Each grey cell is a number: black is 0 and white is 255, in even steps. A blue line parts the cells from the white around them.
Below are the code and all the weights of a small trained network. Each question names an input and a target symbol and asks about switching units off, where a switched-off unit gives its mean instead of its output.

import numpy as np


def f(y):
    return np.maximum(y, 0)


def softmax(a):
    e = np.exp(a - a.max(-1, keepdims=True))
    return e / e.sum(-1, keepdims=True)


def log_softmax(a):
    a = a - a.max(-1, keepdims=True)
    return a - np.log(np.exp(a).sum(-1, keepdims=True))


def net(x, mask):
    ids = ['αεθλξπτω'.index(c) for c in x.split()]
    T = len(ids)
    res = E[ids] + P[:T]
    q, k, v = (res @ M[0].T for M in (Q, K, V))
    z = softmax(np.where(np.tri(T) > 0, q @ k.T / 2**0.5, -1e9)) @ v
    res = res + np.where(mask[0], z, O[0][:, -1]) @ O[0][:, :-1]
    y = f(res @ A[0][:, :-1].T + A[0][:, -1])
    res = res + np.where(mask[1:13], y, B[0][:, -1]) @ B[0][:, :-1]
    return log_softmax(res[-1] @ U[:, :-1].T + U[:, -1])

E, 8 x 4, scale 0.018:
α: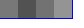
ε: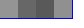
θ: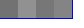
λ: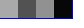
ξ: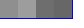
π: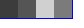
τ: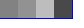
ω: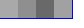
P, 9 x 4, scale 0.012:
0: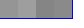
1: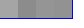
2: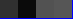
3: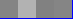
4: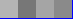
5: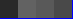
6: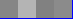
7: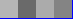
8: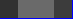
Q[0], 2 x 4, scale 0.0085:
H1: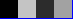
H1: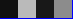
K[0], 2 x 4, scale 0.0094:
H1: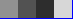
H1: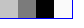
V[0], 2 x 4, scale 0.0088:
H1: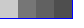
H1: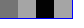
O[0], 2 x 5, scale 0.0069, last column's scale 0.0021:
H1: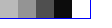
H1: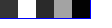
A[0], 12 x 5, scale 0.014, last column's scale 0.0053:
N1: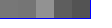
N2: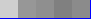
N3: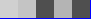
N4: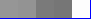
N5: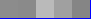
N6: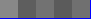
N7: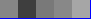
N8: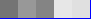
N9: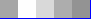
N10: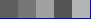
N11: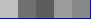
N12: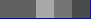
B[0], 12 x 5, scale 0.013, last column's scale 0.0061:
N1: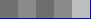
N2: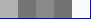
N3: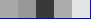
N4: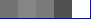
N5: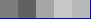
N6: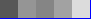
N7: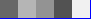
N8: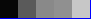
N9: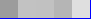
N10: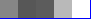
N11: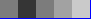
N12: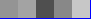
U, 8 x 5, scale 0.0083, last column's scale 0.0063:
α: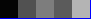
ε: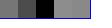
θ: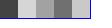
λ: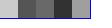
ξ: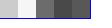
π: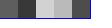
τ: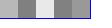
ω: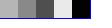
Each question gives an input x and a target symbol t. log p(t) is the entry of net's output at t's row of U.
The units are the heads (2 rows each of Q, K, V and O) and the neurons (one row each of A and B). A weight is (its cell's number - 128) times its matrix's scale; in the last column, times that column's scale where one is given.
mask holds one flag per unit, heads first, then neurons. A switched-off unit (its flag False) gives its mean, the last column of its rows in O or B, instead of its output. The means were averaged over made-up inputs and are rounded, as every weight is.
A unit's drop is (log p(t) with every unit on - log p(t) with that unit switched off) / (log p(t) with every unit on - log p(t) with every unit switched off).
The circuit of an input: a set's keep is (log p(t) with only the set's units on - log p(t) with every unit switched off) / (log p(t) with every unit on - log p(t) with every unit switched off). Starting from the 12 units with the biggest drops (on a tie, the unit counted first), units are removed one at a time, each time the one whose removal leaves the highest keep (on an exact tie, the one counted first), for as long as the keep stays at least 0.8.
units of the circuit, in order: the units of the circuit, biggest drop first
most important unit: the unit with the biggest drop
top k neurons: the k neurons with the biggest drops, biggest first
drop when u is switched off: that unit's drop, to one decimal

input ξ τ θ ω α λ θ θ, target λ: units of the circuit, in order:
H1; N9; N8
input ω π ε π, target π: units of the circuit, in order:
H1; N5
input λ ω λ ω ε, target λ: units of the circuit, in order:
H1; N2
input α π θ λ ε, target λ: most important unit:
N9
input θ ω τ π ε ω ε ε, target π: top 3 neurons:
N11; N5; N3
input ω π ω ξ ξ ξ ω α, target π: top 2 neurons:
N5; N11
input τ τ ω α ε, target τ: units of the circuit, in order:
H1; N10
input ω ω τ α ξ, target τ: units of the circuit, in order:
H1; N3; N2
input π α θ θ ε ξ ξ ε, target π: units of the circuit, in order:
H1; N11
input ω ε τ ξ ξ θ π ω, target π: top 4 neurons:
N11; N5; N8; N12
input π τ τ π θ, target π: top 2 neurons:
N5; N3
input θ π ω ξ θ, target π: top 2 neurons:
N5; N8
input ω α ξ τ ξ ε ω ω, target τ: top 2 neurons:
N10; N2
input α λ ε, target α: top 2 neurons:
N3; N7
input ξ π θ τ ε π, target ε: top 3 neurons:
N10; N12; N8
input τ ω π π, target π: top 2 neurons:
N5; N10
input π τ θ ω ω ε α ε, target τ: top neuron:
N7
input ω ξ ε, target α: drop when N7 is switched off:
0.2
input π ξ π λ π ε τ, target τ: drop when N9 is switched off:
0.2
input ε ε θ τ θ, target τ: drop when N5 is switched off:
0.0
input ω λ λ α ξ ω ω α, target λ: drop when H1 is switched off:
0.7
